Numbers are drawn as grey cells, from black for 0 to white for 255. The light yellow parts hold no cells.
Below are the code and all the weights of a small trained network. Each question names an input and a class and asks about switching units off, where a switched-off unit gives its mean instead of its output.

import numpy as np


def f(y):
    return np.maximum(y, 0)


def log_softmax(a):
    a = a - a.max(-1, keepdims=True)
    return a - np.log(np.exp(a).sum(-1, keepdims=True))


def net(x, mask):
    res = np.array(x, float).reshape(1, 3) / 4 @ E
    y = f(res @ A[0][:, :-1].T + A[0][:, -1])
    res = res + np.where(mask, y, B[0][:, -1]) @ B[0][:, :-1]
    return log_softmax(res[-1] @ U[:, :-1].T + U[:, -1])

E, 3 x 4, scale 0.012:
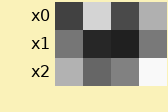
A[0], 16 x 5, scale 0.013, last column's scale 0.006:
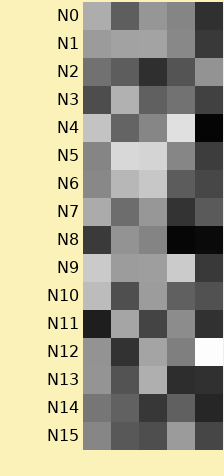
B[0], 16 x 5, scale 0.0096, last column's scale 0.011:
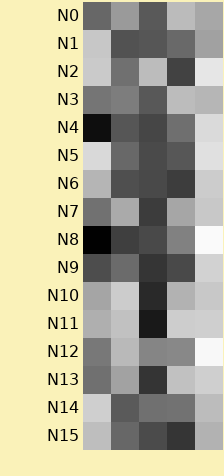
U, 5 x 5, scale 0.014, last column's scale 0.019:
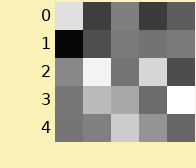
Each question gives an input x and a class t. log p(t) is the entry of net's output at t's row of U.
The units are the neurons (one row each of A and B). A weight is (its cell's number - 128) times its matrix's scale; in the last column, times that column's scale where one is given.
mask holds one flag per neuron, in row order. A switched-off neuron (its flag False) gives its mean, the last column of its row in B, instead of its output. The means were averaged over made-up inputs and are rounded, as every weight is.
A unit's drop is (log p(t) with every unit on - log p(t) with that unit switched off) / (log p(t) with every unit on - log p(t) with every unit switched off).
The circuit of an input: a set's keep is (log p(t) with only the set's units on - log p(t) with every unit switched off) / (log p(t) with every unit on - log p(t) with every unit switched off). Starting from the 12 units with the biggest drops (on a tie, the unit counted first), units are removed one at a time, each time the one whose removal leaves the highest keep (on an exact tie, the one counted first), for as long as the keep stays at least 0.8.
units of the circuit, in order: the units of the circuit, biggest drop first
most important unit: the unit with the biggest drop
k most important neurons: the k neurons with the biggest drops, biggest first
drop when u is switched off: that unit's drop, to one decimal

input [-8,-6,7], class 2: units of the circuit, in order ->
(N10)
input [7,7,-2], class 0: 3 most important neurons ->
(N2; N14; N15)
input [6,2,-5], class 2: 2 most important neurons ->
(N11; N4)
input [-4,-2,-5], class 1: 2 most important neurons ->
(N8; N11)
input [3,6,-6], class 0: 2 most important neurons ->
(N2; N14)
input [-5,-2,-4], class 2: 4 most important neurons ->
(N13; N4; N10; N7)
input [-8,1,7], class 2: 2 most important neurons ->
(N10; N8)
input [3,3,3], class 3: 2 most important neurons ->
(N8; N5)
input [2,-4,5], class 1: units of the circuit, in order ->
(N4; N9)
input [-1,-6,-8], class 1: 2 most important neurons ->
(N8; N2)
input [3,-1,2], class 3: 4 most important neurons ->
(N8; N10; N13; N7)
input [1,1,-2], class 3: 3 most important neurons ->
(N4; N8; N9)
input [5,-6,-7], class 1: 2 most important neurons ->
(N8; N2)
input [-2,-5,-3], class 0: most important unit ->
N6
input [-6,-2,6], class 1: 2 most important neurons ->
(N4; N9)
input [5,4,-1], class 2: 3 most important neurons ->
(N11; N6; N5)
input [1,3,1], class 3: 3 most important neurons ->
(N5; N6; N1)
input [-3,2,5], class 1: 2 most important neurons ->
(N4; N11)
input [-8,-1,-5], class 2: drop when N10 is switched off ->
0.1
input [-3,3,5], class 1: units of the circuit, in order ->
(N4)
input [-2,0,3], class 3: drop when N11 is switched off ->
0.2
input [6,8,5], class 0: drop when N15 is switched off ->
0.1
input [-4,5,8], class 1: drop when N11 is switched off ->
0.0
